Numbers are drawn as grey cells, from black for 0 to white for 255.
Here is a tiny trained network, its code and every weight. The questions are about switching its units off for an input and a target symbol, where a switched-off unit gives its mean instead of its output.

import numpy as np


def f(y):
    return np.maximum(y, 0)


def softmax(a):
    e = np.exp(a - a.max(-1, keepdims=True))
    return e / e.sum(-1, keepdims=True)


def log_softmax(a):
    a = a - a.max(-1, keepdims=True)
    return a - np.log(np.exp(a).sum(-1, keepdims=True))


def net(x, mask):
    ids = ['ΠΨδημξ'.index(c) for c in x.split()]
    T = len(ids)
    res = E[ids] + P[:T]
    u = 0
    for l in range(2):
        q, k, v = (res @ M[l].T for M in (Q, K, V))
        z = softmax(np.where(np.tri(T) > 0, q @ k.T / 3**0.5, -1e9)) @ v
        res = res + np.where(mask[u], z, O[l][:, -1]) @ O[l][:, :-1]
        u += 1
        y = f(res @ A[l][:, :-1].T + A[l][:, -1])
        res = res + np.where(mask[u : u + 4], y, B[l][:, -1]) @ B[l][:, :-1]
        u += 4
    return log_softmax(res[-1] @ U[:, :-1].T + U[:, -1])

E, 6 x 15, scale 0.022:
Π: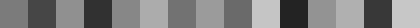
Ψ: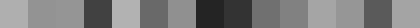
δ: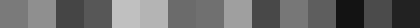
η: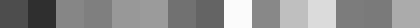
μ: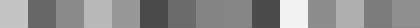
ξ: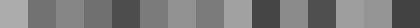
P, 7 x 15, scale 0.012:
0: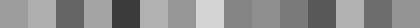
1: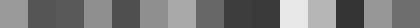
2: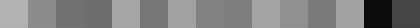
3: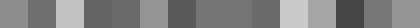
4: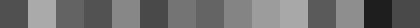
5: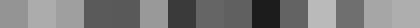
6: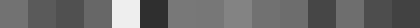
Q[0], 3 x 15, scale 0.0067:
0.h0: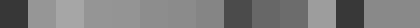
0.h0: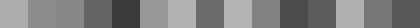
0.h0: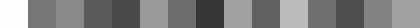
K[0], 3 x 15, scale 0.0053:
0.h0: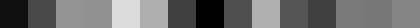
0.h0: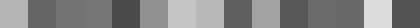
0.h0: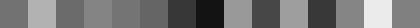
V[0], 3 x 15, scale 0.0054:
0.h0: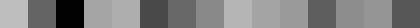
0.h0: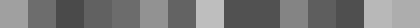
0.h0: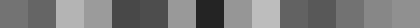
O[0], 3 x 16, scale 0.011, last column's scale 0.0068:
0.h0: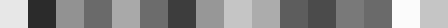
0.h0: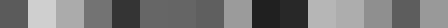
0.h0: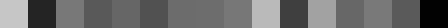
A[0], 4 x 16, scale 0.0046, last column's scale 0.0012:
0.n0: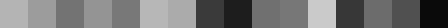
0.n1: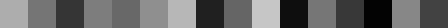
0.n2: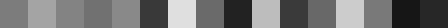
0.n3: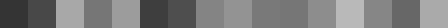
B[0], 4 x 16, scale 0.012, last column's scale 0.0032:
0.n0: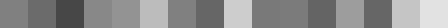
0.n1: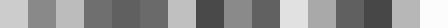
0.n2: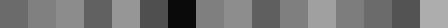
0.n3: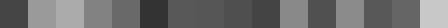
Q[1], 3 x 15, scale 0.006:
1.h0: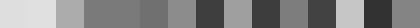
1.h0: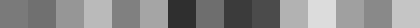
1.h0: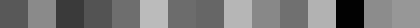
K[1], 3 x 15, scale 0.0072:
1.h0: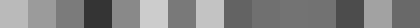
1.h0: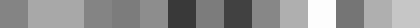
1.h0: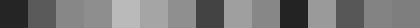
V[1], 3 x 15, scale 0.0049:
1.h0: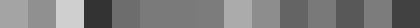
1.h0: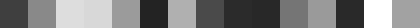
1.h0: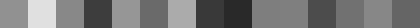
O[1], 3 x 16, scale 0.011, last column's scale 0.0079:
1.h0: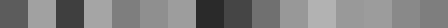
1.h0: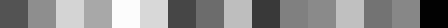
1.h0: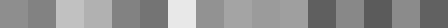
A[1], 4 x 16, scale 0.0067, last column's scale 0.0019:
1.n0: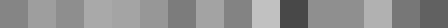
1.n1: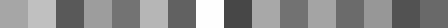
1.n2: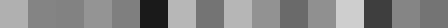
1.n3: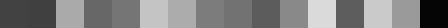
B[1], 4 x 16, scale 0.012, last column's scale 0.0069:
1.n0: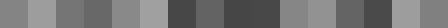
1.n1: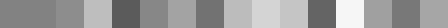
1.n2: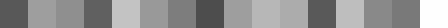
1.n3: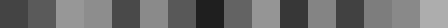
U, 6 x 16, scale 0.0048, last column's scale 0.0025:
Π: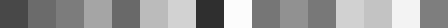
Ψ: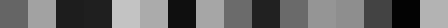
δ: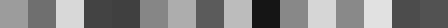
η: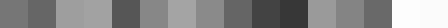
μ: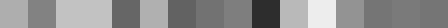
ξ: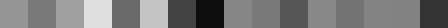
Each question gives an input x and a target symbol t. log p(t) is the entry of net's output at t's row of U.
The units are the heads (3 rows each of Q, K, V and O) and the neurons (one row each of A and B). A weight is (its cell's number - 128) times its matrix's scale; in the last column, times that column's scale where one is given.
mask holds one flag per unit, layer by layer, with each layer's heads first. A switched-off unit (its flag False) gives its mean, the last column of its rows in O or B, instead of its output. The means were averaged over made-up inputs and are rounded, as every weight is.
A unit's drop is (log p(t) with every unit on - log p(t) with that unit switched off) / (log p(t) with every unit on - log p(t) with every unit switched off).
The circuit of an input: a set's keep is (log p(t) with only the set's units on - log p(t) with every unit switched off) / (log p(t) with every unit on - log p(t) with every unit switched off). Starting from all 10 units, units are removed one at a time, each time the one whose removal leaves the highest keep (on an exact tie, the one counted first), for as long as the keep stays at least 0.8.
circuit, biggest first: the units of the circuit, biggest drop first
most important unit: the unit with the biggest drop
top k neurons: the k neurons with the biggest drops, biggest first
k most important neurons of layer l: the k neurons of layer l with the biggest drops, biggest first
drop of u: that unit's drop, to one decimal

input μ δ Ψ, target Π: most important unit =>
1.n2
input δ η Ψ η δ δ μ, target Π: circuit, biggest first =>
(1.n2 1.h0)
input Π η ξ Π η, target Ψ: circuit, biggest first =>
(1.h0 0.n1)
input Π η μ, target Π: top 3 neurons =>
(1.n2 1.n1 0.n3)
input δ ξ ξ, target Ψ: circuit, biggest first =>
(0.h0 0.n2 0.n1)
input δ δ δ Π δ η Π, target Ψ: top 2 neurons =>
(0.n2 1.n2)
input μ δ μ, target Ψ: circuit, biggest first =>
(1.h0 0.n1)
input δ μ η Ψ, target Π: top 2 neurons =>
(0.n0 1.n2)
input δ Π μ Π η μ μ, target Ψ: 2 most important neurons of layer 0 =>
(0.n1 0.n3)
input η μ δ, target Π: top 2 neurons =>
(1.n2 0.n1)
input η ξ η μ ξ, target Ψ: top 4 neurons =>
(0.n2 0.n1 0.n3 1.n1)
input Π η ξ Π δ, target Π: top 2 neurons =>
(0.n1 1.n2)
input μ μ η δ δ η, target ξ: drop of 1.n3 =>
0.6
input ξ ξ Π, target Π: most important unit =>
1.n2
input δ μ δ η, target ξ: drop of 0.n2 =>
0.0
